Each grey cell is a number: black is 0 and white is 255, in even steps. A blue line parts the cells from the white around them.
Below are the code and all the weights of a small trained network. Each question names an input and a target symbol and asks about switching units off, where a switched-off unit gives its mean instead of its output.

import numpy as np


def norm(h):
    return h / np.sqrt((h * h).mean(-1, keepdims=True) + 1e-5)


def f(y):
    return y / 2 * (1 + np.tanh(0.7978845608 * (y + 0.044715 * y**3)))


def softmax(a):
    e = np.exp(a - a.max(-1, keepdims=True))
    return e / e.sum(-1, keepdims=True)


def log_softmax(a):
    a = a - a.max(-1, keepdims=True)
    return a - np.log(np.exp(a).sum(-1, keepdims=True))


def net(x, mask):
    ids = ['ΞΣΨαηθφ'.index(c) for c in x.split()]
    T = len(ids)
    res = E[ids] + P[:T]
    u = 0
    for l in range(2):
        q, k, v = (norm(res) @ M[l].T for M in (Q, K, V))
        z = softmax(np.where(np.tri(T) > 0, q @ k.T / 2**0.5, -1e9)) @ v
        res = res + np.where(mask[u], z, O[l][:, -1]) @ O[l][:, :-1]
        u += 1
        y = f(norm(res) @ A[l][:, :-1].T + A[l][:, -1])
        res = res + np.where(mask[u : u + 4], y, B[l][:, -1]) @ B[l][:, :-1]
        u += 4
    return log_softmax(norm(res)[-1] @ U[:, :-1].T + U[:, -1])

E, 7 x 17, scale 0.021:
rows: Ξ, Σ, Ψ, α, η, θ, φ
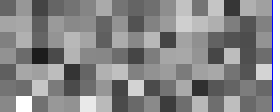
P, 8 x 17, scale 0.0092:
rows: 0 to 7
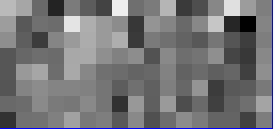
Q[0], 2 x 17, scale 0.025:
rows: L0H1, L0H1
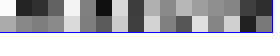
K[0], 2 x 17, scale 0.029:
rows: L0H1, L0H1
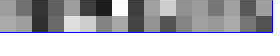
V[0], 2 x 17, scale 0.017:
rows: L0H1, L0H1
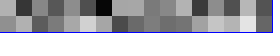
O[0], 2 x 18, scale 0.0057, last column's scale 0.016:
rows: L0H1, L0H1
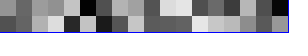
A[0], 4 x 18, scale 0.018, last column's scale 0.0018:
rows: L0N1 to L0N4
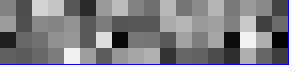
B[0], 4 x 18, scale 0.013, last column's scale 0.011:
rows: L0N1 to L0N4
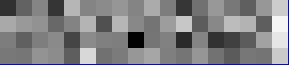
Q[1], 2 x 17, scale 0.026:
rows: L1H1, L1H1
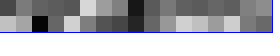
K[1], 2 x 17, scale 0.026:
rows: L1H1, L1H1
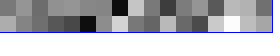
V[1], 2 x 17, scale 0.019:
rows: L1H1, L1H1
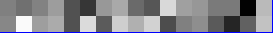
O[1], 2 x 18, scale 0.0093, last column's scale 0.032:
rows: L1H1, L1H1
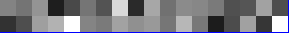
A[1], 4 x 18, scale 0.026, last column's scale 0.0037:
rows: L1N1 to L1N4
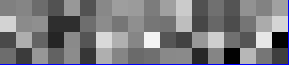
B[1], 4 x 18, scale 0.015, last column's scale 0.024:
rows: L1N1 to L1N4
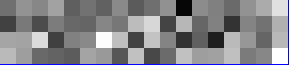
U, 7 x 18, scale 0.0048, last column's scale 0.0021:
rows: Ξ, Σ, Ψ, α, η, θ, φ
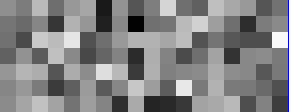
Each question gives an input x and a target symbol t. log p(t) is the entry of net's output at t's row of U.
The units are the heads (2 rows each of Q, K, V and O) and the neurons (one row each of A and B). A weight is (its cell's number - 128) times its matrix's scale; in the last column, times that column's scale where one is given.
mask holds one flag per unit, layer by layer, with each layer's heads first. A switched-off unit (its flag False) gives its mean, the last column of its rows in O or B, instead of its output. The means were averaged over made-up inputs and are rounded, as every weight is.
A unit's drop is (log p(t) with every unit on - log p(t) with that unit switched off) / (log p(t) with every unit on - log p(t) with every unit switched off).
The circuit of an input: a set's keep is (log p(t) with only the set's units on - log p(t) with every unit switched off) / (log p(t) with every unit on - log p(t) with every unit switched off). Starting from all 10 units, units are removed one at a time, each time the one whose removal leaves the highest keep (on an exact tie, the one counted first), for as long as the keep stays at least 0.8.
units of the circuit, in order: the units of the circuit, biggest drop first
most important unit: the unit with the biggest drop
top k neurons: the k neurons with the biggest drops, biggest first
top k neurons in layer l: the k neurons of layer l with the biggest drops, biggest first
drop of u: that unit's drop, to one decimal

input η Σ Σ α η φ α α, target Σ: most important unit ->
L0N3
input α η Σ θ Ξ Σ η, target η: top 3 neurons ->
L1N3, L0N1, L1N4
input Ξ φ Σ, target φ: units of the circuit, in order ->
L0H1, L1H1, L0N3, L0N2
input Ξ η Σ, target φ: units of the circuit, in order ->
L0H1, L1H1, L0N2
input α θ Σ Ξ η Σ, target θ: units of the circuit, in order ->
L1H1, L0H1, L1N2
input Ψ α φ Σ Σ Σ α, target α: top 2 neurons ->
L1N1, L0N2
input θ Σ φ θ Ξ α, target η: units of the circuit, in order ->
L0N3, L1H1, L0H1, L1N3
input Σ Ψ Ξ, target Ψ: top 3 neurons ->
L0N3, L0N4, L1N1
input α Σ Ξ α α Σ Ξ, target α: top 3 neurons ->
L0N3, L1N4, L1N2
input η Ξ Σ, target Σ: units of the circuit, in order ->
L1H1, L1N3, L0N4
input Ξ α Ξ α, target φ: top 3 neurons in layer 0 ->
L0N2, L0N1, L0N4
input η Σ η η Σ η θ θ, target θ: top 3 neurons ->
L1N4, L0N4, L1N2
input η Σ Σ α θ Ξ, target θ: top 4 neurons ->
L1N2, L1N4, L0N1, L1N1
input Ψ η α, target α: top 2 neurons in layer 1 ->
L1N1, L1N4
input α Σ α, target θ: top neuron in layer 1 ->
L1N2
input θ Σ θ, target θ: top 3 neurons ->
L1N4, L1N2, L0N4
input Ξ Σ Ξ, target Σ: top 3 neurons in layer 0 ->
L0N3, L0N1, L0N2
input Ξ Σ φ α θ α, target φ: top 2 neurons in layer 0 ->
L0N3, L0N2
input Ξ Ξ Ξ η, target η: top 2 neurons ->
L0N1, L1N3
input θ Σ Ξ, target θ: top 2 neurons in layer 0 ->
L0N4, L0N2
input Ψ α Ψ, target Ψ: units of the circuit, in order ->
L1H1
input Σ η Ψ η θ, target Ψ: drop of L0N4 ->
0.2
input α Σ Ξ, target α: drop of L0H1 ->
0.3
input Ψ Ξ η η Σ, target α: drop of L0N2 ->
0.3
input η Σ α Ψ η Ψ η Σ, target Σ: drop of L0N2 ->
0.2
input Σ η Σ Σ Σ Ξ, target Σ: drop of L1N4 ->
0.0
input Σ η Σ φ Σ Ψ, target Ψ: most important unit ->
L1H1
